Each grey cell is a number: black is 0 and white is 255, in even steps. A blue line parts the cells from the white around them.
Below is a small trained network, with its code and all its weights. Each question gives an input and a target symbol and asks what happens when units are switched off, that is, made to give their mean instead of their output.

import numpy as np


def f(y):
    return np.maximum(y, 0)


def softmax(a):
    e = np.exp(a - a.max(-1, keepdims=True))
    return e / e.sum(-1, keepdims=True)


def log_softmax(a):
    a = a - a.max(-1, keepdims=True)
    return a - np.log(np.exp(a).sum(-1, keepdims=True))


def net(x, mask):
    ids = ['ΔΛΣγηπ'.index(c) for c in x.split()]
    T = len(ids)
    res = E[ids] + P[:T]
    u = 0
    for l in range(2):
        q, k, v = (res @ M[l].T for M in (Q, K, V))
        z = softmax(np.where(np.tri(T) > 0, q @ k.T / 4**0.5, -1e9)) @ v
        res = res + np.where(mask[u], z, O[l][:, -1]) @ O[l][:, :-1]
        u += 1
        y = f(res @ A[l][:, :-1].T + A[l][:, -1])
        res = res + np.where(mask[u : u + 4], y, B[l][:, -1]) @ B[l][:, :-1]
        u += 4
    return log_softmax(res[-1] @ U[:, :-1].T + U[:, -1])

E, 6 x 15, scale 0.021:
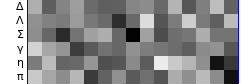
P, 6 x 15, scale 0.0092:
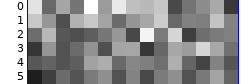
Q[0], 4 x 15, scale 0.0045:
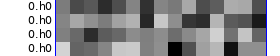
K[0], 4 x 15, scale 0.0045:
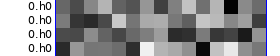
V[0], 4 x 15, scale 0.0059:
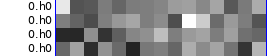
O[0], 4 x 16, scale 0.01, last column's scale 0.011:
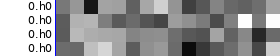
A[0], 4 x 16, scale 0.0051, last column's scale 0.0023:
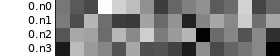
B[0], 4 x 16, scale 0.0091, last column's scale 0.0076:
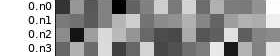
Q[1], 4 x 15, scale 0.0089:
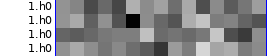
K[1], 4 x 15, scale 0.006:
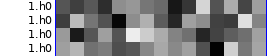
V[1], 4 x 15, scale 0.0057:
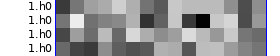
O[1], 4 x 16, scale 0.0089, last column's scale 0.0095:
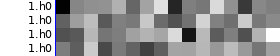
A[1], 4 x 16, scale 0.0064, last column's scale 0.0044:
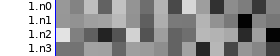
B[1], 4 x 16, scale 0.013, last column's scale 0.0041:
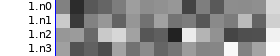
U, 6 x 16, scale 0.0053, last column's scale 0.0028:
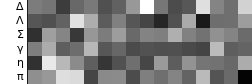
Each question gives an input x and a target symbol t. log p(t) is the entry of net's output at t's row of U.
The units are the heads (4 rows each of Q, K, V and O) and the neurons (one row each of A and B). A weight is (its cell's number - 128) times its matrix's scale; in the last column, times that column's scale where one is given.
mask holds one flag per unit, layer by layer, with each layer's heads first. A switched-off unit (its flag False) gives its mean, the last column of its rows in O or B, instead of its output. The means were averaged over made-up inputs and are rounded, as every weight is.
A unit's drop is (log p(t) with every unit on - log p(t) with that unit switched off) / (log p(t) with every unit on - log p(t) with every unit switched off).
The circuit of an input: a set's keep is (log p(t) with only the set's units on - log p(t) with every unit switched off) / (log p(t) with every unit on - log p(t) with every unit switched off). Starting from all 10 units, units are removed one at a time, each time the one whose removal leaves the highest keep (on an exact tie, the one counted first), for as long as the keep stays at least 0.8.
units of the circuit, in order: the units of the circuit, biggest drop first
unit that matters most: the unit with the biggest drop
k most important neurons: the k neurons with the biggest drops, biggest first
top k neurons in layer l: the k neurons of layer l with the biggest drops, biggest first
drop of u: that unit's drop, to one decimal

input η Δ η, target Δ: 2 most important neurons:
[0.n0, 1.n2]
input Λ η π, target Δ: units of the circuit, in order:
[0.h0, 1.h0]
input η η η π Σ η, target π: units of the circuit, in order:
[1.h0, 0.n0, 0.n3, 0.h0]
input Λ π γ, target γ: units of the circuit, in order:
[1.n2, 1.h0, 0.h0, 0.n0]
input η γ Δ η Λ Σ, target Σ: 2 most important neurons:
[0.n0, 0.n3]
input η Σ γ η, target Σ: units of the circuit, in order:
[0.n0, 1.h0, 0.h0, 0.n2]
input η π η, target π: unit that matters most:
0.n0
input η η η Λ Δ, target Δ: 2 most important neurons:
[0.n0, 1.n3]
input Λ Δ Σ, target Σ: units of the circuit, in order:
[1.h0, 0.h0]
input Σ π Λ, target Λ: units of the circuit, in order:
[1.n2, 0.h0, 1.n3]
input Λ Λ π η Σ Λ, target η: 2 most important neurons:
[1.n0, 1.n3]
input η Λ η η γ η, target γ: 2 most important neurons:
[0.n3, 1.n3]
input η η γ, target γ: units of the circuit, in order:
[0.h0, 0.n0]
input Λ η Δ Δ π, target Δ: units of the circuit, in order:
[1.h0]
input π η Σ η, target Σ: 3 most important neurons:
[0.n0, 0.n3, 1.n0]
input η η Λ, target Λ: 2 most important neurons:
[0.n3, 0.n0]
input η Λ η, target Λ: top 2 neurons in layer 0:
[0.n0, 0.n2]
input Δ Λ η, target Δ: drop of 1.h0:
0.1
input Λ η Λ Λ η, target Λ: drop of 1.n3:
0.2
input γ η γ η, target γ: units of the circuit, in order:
[1.h0]
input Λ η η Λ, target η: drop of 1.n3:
0.0
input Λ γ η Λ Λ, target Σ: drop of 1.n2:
0.1
